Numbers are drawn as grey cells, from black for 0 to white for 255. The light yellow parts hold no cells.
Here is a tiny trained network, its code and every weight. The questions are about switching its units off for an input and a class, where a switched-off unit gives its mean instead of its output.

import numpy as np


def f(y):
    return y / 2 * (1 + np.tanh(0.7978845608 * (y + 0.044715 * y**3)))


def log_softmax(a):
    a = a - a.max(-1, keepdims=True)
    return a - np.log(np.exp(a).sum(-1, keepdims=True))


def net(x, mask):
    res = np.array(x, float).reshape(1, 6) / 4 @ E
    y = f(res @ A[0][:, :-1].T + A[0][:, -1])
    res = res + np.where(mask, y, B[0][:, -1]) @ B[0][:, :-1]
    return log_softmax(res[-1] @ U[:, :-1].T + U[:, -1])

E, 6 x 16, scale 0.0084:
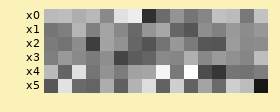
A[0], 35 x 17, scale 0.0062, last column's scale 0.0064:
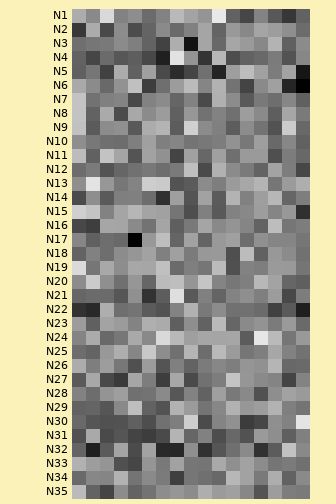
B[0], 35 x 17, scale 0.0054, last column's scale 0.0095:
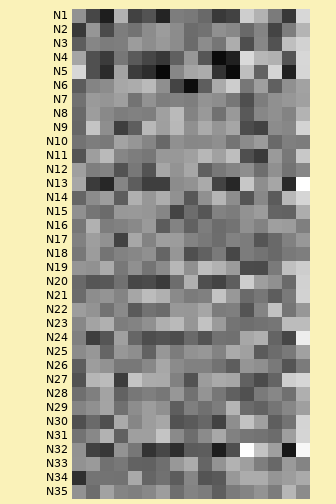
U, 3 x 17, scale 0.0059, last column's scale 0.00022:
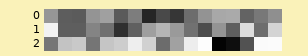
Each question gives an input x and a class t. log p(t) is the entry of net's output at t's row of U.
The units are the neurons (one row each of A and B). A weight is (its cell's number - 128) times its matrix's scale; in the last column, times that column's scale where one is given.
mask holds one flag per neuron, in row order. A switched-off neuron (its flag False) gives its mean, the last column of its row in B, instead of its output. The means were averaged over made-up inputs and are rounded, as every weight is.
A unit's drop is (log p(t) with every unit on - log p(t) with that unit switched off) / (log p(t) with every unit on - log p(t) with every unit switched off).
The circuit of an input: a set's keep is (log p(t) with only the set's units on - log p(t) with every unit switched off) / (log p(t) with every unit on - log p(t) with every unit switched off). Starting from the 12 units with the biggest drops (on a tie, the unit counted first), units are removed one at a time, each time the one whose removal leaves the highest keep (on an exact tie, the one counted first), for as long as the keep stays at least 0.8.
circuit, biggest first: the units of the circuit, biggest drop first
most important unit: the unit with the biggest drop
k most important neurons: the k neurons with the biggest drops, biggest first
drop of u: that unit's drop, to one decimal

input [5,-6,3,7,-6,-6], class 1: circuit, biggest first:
N5
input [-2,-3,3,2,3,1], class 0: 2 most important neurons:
N5, N13
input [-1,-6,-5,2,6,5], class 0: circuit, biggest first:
N6, N24
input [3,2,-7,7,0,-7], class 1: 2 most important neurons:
N32, N27
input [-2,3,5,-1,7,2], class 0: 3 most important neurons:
N6, N5, N13
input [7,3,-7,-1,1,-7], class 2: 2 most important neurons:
N9, N11
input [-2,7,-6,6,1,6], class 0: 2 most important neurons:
N24, N20
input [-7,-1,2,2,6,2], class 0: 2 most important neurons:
N6, N30
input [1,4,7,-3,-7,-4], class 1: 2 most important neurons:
N5, N30
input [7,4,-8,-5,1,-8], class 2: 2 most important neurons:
N9, N11
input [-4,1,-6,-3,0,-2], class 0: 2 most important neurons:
N5, N30
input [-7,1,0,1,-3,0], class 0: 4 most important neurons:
N4, N30, N9, N19
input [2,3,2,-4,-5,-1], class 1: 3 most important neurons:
N5, N30, N24
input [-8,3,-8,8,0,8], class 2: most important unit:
N27
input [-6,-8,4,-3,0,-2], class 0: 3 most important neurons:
N30, N5, N13
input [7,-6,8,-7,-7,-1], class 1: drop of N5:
0.7
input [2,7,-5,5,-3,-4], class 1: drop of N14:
0.1
